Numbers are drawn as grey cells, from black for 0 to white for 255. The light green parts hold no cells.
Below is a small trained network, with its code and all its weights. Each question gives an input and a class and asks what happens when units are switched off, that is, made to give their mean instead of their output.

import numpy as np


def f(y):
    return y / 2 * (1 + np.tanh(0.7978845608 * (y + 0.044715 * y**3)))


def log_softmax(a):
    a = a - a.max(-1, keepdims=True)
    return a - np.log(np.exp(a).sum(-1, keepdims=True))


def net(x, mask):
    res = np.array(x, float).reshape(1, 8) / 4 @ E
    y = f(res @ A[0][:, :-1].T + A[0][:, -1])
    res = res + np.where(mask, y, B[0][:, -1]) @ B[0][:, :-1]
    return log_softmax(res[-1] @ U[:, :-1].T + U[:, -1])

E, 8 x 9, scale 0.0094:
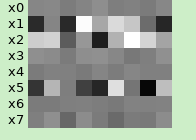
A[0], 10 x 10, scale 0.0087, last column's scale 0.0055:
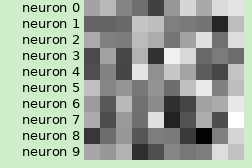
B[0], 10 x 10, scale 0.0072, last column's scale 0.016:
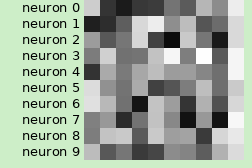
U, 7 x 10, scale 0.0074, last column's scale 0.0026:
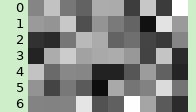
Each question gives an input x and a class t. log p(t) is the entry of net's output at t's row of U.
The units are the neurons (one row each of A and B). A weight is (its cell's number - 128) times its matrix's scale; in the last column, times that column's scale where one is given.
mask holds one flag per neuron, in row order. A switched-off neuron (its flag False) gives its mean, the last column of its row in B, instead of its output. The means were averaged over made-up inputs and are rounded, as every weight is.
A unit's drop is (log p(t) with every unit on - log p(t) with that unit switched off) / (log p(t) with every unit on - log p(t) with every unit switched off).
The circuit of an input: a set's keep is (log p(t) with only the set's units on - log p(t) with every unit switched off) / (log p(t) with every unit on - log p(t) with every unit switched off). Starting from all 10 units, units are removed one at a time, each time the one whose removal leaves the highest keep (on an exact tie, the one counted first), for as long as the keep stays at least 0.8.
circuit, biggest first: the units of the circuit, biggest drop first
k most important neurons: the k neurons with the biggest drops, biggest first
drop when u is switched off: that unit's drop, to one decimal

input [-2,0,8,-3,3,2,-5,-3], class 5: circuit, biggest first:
[neuron 0; neuron 7]
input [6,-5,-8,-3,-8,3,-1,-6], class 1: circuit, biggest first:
[neuron 8]
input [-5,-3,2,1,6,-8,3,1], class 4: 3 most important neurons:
[neuron 2; neuron 3; neuron 5]
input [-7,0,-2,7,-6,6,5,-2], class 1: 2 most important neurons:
[neuron 1; neuron 4]
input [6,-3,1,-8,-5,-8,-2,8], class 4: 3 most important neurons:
[neuron 2; neuron 3; neuron 5]
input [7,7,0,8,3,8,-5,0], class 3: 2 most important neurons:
[neuron 7; neuron 6]
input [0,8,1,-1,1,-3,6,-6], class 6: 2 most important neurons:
[neuron 7; neuron 2]
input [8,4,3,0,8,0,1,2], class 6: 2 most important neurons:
[neuron 7; neuron 6]
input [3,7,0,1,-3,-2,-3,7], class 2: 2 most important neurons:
[neuron 1; neuron 5]
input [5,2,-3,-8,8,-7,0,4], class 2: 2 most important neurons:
[neuron 1; neuron 3]
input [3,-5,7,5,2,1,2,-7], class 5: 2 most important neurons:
[neuron 9; neuron 7]
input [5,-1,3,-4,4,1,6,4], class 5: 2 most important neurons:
[neuron 7; neuron 2]
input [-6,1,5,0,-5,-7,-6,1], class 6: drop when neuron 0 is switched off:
-0.1
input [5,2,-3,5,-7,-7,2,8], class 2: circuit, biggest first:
[neuron 1]
